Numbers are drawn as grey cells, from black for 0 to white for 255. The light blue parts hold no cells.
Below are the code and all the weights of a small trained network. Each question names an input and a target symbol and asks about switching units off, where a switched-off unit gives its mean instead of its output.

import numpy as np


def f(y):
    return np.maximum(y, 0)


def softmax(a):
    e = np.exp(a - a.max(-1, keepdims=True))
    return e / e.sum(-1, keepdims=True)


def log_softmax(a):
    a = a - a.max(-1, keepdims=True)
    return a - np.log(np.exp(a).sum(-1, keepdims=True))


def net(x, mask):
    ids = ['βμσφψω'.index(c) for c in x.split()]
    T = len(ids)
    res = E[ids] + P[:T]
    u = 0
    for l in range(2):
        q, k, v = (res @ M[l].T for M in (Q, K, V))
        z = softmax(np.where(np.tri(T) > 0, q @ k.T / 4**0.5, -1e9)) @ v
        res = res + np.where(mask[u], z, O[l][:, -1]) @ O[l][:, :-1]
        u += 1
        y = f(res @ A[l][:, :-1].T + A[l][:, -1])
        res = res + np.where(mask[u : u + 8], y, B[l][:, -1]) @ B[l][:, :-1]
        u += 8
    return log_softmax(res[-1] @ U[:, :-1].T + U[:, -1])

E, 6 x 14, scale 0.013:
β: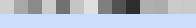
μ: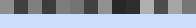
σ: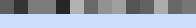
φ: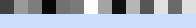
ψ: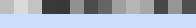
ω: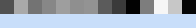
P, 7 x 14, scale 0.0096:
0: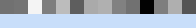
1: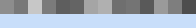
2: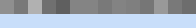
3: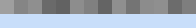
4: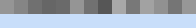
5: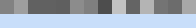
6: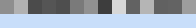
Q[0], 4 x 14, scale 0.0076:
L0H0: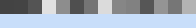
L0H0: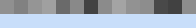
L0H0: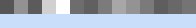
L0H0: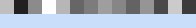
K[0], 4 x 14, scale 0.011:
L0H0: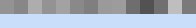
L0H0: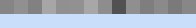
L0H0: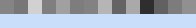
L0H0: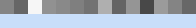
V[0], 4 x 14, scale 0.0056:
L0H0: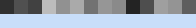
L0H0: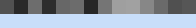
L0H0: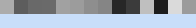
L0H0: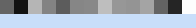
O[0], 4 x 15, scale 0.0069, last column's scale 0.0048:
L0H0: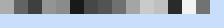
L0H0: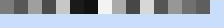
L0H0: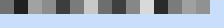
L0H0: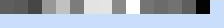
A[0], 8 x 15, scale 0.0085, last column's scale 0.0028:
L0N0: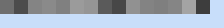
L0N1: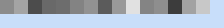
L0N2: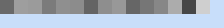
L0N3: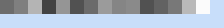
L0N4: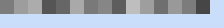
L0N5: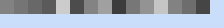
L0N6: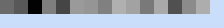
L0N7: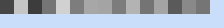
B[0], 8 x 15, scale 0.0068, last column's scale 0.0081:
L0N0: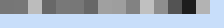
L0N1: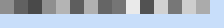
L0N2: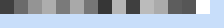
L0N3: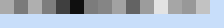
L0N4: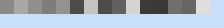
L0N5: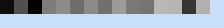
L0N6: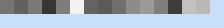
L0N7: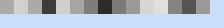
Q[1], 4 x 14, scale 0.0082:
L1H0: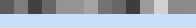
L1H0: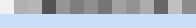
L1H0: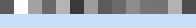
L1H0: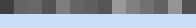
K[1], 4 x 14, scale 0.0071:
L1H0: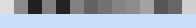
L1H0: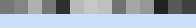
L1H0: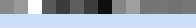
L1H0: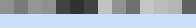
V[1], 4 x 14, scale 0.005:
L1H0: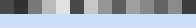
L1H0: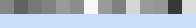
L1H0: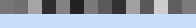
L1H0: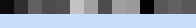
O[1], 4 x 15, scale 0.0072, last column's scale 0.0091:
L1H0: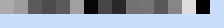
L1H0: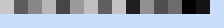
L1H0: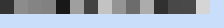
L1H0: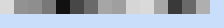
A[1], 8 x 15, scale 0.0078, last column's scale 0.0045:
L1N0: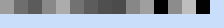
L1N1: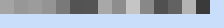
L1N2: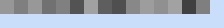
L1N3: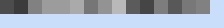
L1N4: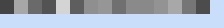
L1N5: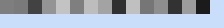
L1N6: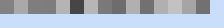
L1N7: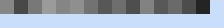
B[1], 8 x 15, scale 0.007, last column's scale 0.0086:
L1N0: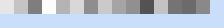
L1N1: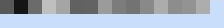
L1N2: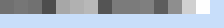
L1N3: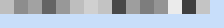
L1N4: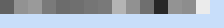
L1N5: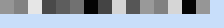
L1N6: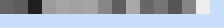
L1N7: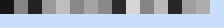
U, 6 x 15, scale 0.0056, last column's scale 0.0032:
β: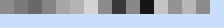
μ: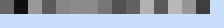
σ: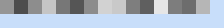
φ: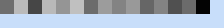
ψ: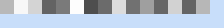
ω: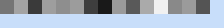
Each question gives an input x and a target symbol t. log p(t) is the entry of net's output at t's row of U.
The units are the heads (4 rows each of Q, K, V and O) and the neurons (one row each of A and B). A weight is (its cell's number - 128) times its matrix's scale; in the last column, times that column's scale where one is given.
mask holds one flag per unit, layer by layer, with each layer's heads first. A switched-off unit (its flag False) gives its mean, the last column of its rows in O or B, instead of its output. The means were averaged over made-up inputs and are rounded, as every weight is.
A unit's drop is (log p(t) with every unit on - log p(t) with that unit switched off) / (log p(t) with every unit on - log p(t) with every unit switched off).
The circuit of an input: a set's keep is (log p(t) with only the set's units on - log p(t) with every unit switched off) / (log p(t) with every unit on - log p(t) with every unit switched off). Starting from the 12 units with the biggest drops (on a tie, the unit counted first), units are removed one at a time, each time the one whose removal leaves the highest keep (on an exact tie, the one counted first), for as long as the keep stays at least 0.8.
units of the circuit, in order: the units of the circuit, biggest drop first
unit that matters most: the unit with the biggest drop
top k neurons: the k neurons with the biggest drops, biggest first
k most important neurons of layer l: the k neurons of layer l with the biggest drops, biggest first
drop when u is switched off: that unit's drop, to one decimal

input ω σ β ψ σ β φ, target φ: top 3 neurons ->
L0N6, L0N1, L1N7
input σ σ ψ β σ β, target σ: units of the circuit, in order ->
L0N6, L1H0, L0H0
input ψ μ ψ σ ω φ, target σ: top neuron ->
L0N1
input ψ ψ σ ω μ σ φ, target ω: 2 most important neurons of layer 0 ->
L0N7, L0N3
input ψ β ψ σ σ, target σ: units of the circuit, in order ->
L0H0, L1N2
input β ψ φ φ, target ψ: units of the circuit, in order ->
L1N5, L0H0
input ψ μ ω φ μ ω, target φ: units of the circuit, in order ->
L1N7, L1H0, L0H0, L0N3
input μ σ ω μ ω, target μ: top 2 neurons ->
L1N4, L1N3
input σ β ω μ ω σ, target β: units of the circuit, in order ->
L1H0, L1N3, L0N6, L0N4
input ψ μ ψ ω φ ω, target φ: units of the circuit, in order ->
L1N7, L1H0, L0H0, L0N1
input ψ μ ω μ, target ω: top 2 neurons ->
L1N0, L1N3
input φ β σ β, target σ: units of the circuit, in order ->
L0H0, L0N6, L1H0
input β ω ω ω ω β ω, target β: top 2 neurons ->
L1N3, L1N7
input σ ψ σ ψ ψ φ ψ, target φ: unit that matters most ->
L1N6
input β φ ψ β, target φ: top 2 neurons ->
L1N7, L0N6
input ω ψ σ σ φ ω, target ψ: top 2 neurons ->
L1N4, L1N3
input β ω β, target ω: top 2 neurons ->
L1N7, L1N3
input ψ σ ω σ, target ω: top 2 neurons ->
L0N5, L0N6
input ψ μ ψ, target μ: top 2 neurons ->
L1N1, L0N4
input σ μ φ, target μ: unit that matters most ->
L0H0
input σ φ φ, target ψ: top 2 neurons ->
L1N5, L0N7
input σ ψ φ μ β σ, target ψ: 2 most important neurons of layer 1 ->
L1N6, L1N3
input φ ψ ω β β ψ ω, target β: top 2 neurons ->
L1N7, L1N3
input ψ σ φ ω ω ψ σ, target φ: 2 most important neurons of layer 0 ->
L0N5, L0N1
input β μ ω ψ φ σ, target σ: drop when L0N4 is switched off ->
0.1
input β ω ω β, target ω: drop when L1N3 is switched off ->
0.1
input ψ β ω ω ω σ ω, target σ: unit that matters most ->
L1H0
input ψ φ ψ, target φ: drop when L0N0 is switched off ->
0.0
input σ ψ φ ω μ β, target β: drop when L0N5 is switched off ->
0.1
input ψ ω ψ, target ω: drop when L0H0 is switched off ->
0.7
